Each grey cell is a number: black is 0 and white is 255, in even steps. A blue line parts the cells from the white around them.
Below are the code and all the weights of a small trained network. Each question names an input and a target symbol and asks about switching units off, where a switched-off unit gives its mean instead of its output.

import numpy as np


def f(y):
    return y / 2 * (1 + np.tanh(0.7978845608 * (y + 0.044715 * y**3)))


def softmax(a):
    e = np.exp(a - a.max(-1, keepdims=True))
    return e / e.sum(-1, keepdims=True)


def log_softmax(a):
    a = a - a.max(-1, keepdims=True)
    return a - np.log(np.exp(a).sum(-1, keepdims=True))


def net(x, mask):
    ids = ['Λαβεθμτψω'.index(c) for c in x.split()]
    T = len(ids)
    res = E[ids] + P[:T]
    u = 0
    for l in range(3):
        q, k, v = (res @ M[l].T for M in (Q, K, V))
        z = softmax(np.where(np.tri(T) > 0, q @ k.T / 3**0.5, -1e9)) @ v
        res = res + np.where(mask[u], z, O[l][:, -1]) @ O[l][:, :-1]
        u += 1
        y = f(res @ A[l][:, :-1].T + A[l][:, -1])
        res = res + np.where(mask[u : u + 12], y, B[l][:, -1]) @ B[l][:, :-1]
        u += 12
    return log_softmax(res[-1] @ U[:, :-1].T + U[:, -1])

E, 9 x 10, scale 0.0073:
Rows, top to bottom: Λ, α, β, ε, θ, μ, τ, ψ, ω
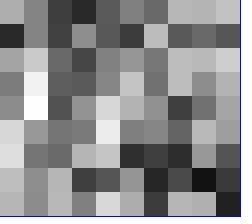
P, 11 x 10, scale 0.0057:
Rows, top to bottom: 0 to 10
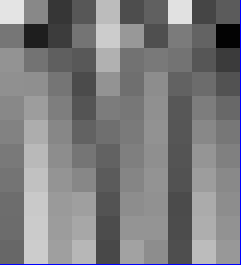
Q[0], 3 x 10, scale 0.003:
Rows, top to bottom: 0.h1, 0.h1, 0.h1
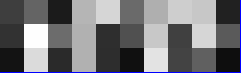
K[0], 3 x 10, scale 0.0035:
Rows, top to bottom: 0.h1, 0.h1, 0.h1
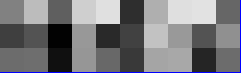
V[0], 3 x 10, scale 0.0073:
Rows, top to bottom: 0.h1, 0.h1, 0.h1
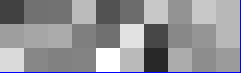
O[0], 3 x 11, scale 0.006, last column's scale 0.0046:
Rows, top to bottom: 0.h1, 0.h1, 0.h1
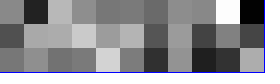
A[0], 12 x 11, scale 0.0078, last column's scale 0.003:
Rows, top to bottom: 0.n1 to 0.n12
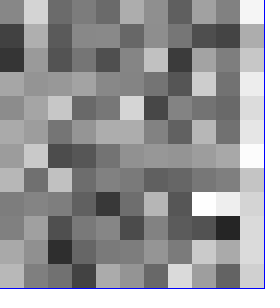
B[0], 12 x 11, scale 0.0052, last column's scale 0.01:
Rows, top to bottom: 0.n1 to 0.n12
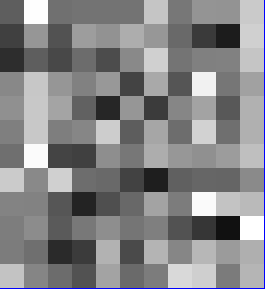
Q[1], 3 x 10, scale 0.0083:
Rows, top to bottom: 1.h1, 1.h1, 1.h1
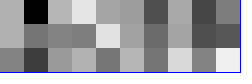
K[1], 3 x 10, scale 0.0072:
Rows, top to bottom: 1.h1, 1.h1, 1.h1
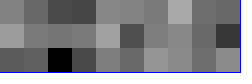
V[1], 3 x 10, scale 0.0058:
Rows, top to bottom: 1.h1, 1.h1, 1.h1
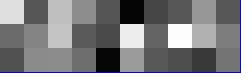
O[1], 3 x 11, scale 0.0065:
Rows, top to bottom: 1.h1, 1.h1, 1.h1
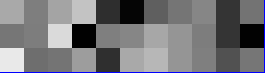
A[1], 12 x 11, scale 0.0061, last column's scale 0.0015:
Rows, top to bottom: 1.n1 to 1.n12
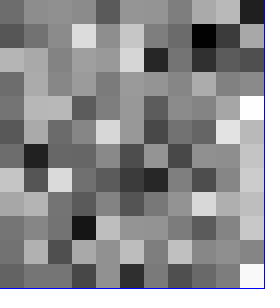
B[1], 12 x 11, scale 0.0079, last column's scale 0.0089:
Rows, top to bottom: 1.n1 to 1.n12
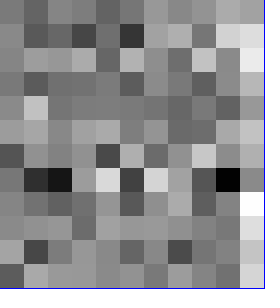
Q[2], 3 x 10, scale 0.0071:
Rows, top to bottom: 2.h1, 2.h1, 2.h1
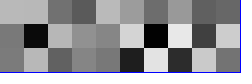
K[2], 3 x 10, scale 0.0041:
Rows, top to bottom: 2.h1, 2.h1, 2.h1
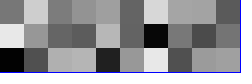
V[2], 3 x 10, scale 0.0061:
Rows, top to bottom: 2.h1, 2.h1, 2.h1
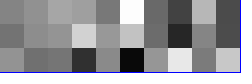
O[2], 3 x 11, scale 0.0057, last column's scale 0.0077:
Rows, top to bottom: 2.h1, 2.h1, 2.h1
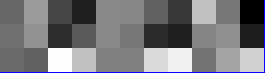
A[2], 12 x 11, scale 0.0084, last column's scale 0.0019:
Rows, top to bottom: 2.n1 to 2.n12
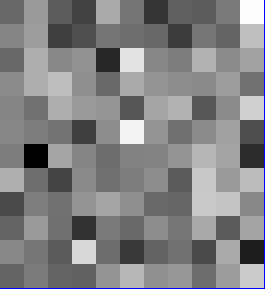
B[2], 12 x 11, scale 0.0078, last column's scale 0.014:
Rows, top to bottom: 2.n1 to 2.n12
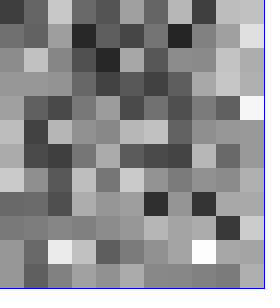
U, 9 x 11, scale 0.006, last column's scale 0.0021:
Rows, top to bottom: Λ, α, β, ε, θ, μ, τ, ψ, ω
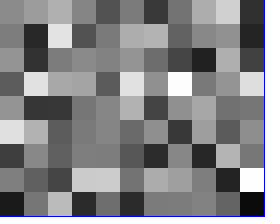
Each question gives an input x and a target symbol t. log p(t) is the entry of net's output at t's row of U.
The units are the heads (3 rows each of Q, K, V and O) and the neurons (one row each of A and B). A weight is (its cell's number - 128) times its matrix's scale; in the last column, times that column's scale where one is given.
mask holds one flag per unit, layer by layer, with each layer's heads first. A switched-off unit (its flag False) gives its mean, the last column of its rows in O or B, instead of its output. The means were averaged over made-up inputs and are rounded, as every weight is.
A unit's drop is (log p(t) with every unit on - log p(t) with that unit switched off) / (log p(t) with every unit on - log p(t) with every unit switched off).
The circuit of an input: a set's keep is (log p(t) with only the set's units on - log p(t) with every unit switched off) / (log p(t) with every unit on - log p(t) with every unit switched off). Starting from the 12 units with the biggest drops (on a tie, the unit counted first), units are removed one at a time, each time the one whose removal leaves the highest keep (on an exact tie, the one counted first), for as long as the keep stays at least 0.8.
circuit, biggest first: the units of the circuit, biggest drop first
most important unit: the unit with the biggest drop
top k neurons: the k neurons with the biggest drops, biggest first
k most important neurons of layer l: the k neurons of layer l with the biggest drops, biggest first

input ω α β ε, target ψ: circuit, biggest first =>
(2.n2, 2.n3, 1.n3)
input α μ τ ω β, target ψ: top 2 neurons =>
(2.n2, 2.n5)
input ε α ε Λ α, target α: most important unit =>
0.h1
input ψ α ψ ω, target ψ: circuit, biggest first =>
(2.n2, 2.n3)
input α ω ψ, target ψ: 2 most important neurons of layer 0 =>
(0.n7, 0.n3)
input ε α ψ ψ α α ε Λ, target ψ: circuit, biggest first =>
(1.n3, 2.n2, 2.n3)
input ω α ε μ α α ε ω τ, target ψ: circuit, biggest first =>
(2.n2, 2.n3)
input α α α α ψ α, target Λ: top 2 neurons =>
(1.n7, 2.n3)
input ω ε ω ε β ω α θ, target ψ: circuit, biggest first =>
(2.n2, 1.n3, 2.n3)
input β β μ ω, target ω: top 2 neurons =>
(2.n1, 2.n2)
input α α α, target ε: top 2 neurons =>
(1.n7, 1.n2)
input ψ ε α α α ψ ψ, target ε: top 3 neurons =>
(0.n9, 2.n2, 1.n3)
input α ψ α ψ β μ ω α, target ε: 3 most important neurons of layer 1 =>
(1.n2, 1.n7, 1.n12)
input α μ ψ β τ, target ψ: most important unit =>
2.h1
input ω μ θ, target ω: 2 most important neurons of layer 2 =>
(2.n2, 2.n1)
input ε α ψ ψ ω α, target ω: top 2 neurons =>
(1.n2, 2.n2)
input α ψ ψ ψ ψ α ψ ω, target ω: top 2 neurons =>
(1.n2, 1.n9)
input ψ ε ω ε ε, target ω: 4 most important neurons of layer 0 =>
(0.n12, 0.n5, 0.n7, 0.n3)
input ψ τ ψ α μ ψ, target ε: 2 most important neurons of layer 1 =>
(1.n2, 1.n3)
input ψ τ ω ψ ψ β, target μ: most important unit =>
1.h1
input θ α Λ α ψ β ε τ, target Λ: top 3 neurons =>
(2.n11, 1.n2, 0.n4)
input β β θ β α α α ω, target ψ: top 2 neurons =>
(0.n9, 2.n2)
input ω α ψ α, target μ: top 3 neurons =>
(1.n2, 1.n9, 2.n8)
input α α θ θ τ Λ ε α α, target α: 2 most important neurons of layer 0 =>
(0.n10, 0.n9)
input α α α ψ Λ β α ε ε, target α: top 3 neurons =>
(0.n10, 2.n6, 0.n9)
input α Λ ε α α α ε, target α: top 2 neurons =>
(2.n6, 0.n9)
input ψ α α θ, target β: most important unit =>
0.h1
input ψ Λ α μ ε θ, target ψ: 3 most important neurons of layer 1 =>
(1.n2, 1.n3, 1.n11)
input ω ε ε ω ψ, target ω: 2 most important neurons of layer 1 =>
(1.n9, 1.n3)
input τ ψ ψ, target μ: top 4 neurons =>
(1.n2, 1.n3, 0.n10, 0.n5)
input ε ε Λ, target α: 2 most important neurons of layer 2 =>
(2.n6, 2.n1)
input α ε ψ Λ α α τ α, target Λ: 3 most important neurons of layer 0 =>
(0.n9, 0.n10, 0.n2)
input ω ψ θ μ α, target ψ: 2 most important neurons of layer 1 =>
(1.n2, 1.n3)
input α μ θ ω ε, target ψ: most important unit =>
2.n2
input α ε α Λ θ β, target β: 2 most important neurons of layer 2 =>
(2.n9, 2.n6)
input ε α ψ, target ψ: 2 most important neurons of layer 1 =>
(1.n2, 1.n8)
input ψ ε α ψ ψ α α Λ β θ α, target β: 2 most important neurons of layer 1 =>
(1.n3, 1.n1)
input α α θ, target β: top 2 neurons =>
(1.n2, 2.n6)
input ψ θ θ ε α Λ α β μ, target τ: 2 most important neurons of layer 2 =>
(2.n9, 2.n1)
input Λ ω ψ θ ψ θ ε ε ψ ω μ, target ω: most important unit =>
2.h1
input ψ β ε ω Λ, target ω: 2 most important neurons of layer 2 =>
(2.n2, 2.n1)
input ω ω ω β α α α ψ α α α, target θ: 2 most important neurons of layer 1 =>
(1.n9, 1.n3)
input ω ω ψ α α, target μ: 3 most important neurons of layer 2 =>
(2.n8, 2.n1, 2.n2)
